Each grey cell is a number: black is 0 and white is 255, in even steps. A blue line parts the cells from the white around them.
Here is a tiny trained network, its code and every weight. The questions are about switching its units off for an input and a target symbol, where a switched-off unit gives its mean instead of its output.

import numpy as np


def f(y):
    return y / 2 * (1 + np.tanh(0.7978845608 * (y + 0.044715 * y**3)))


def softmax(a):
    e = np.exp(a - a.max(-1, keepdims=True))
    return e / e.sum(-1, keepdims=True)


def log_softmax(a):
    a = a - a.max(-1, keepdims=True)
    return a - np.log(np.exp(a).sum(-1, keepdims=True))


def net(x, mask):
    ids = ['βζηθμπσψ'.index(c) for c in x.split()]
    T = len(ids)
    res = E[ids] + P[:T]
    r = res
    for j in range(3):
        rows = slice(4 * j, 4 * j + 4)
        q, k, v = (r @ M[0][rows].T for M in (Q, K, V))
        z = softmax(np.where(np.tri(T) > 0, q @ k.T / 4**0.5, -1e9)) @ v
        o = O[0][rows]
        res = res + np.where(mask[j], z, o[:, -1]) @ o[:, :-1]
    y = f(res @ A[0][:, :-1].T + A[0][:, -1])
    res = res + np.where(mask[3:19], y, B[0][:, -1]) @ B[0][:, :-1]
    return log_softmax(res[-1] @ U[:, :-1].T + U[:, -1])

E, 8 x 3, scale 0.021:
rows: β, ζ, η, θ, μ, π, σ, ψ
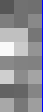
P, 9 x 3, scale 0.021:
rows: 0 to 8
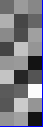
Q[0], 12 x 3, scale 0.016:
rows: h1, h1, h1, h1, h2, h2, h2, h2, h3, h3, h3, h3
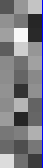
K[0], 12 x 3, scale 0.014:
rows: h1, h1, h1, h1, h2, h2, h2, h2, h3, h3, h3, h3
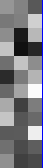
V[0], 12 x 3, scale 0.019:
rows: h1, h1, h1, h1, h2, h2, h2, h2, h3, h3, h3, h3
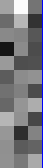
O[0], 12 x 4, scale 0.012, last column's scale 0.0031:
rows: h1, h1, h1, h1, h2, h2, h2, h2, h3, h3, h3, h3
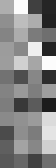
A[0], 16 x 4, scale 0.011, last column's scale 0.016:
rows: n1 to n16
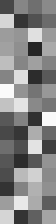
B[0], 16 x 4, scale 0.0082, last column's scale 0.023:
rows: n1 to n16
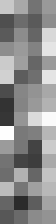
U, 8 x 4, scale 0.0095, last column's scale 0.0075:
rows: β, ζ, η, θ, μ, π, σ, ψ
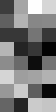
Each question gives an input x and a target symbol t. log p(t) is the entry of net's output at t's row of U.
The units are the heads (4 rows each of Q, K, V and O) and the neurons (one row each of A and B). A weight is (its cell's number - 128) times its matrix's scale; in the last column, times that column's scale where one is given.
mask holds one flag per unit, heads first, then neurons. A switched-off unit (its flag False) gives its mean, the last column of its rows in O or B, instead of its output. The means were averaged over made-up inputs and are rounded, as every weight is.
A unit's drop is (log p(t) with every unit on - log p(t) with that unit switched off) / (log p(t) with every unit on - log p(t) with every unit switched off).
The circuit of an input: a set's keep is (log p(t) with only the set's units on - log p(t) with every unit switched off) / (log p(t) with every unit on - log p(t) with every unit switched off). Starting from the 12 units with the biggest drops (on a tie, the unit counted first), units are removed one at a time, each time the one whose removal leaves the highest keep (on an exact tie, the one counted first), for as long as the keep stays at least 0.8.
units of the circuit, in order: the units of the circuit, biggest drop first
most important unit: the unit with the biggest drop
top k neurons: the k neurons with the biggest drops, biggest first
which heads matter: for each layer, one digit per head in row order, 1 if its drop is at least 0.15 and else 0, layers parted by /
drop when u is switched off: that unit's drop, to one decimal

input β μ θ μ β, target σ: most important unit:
n6
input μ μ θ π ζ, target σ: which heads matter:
100
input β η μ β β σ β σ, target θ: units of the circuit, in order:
h1, n10, n12
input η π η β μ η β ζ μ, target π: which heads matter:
111
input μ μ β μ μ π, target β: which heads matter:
101
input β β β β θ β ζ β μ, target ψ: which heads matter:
110
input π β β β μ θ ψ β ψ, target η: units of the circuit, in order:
h1, n9
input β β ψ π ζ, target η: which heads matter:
100
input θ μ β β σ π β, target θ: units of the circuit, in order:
h2, n10
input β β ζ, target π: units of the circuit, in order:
h1, n9
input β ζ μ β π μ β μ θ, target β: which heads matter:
010
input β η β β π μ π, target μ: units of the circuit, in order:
h1, h2
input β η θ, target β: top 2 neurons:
n8, n7
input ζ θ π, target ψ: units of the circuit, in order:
h2
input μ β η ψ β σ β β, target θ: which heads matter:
101
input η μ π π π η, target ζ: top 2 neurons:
n9, n8
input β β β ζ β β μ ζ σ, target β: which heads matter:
011
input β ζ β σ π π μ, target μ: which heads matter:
111
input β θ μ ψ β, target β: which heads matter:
011
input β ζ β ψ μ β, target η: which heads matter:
110
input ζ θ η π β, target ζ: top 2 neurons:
n8, n6
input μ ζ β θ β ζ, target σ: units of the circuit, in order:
h1
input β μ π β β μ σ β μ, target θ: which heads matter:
100
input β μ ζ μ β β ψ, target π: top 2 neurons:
n9, n10
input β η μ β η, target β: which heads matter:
010
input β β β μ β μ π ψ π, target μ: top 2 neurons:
n6, n12
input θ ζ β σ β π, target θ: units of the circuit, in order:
h2
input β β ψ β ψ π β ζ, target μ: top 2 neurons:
n12, n6
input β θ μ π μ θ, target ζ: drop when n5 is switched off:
0.0
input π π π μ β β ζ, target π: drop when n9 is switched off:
0.2
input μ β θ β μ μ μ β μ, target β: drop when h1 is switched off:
0.2
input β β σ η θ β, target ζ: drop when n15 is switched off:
0.1
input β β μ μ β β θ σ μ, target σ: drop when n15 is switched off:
-0.1
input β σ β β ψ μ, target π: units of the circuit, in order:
h1
